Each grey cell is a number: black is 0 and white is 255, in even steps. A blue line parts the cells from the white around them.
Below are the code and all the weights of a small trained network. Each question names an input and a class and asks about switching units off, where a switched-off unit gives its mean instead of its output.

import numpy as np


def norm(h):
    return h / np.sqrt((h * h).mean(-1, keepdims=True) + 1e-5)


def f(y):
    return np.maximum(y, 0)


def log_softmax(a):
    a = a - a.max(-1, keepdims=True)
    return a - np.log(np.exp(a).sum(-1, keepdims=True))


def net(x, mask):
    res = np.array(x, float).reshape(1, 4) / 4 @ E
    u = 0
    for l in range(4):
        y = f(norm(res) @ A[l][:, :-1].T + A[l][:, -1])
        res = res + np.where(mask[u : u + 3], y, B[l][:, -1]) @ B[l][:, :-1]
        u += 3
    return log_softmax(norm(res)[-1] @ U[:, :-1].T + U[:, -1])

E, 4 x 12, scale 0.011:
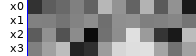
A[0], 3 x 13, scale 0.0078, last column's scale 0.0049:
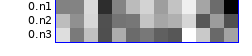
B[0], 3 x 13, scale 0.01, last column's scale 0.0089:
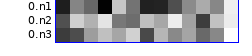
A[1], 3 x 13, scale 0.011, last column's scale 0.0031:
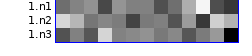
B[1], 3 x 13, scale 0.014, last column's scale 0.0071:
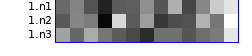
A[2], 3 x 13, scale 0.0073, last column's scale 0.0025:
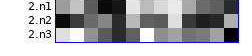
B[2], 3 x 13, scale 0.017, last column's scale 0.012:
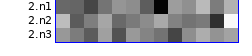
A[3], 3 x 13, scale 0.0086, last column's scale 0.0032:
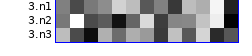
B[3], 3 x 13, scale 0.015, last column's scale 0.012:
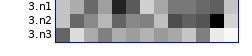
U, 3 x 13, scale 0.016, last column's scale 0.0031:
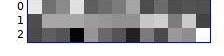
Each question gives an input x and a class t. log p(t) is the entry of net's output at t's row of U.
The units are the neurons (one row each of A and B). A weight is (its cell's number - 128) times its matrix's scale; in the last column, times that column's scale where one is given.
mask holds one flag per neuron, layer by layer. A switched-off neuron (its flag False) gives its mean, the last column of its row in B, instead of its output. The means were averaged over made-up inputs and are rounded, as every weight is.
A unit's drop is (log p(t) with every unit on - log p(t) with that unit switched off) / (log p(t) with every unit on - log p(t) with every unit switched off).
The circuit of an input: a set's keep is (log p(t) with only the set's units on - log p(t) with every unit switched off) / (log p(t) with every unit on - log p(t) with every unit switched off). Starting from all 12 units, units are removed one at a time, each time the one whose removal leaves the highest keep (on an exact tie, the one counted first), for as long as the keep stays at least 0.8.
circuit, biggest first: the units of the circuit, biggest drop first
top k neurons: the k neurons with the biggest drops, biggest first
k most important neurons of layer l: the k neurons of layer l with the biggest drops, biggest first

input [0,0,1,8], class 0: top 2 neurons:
0.n2, 3.n2
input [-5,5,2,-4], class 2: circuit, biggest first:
1.n2
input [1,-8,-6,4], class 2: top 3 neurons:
0.n1, 3.n3, 1.n1
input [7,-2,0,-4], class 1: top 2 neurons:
3.n3, 0.n2
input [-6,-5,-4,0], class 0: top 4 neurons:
3.n1, 3.n3, 0.n3, 0.n1
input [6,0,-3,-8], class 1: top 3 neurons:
3.n3, 1.n2, 0.n1
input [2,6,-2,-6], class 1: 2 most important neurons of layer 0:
0.n2, 0.n1
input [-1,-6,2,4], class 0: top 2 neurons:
3.n2, 0.n3
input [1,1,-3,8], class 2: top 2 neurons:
0.n1, 3.n3
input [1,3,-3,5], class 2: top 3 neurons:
0.n1, 3.n3, 1.n1
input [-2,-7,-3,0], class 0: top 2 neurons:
3.n3, 3.n1
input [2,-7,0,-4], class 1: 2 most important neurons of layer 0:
0.n2, 0.n3
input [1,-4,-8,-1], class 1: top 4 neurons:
0.n3, 3.n2, 1.n2, 1.n1
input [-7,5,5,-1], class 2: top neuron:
1.n2
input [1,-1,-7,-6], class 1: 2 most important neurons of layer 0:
0.n2, 0.n1
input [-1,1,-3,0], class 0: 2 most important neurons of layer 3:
3.n3, 3.n1
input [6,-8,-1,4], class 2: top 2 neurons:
0.n1, 1.n1
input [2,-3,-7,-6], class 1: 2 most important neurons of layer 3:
3.n2, 3.n3
